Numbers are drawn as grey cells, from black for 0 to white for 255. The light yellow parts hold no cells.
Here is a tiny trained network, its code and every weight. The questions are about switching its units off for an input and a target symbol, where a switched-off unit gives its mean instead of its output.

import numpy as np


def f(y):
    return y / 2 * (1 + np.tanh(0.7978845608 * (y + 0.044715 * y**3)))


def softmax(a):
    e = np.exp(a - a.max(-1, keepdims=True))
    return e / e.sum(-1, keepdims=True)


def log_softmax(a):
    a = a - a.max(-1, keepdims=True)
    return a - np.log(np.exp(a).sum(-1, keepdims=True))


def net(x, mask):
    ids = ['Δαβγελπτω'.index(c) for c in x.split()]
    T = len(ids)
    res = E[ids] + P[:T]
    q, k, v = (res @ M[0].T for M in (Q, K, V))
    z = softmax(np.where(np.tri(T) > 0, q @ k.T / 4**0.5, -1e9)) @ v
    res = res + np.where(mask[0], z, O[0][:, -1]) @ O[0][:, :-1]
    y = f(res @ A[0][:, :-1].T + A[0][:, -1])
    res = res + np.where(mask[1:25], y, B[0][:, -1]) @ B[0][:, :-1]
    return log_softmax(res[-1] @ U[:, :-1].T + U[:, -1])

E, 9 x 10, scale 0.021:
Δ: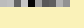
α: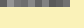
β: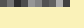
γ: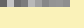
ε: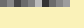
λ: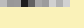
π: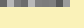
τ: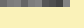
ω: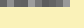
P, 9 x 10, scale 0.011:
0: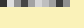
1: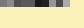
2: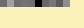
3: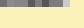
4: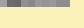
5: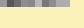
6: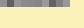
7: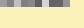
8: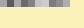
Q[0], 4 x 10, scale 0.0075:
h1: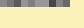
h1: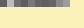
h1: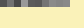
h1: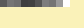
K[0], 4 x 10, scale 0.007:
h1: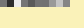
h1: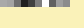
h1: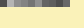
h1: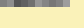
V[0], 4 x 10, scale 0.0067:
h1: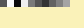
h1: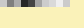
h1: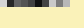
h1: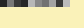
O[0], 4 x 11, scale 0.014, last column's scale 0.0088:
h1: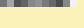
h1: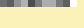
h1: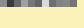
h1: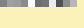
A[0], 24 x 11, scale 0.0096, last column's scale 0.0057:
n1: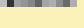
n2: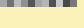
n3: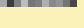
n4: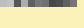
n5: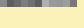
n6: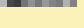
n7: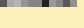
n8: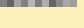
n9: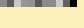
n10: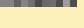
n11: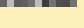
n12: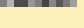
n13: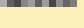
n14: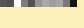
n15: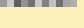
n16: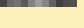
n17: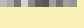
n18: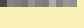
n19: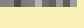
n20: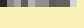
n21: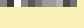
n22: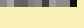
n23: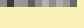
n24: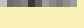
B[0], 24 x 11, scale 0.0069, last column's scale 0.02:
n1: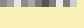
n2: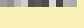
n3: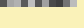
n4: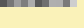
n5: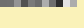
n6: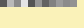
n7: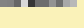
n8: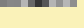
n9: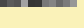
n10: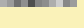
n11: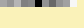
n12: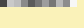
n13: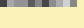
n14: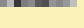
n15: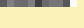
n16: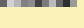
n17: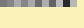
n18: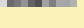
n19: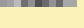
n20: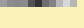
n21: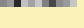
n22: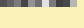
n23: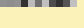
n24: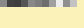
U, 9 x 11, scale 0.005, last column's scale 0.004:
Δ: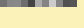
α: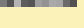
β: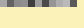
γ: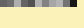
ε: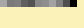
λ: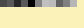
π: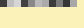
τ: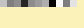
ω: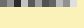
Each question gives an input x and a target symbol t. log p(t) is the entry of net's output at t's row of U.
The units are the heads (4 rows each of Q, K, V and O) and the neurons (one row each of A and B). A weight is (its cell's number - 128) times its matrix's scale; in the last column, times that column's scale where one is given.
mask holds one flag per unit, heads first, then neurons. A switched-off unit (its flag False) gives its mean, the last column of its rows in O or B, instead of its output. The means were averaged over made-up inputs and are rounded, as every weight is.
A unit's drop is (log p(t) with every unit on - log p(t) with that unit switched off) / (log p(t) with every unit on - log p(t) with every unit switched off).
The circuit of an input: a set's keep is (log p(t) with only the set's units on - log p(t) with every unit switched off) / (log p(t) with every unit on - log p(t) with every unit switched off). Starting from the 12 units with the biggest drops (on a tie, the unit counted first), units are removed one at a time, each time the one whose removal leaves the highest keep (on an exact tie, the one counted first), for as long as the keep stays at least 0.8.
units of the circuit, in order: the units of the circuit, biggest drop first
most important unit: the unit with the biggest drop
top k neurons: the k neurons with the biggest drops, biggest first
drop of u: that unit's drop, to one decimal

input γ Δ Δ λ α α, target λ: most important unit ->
n1
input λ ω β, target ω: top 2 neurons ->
[n21, n1]
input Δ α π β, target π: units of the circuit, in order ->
[h1, n16]
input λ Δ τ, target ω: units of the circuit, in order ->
[n21, h1, n14]
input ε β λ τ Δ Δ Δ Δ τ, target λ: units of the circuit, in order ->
[n1, h1]
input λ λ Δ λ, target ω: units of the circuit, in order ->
[n21, h1]
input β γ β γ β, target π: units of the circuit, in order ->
[h1, n12]
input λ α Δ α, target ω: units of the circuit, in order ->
[n21, h1, n14]
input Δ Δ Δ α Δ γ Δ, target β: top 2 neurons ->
[n2, n19]
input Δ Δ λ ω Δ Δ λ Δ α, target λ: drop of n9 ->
-0.2
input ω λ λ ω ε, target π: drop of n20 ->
0.2
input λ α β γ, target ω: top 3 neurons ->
[n21, n14, n22]
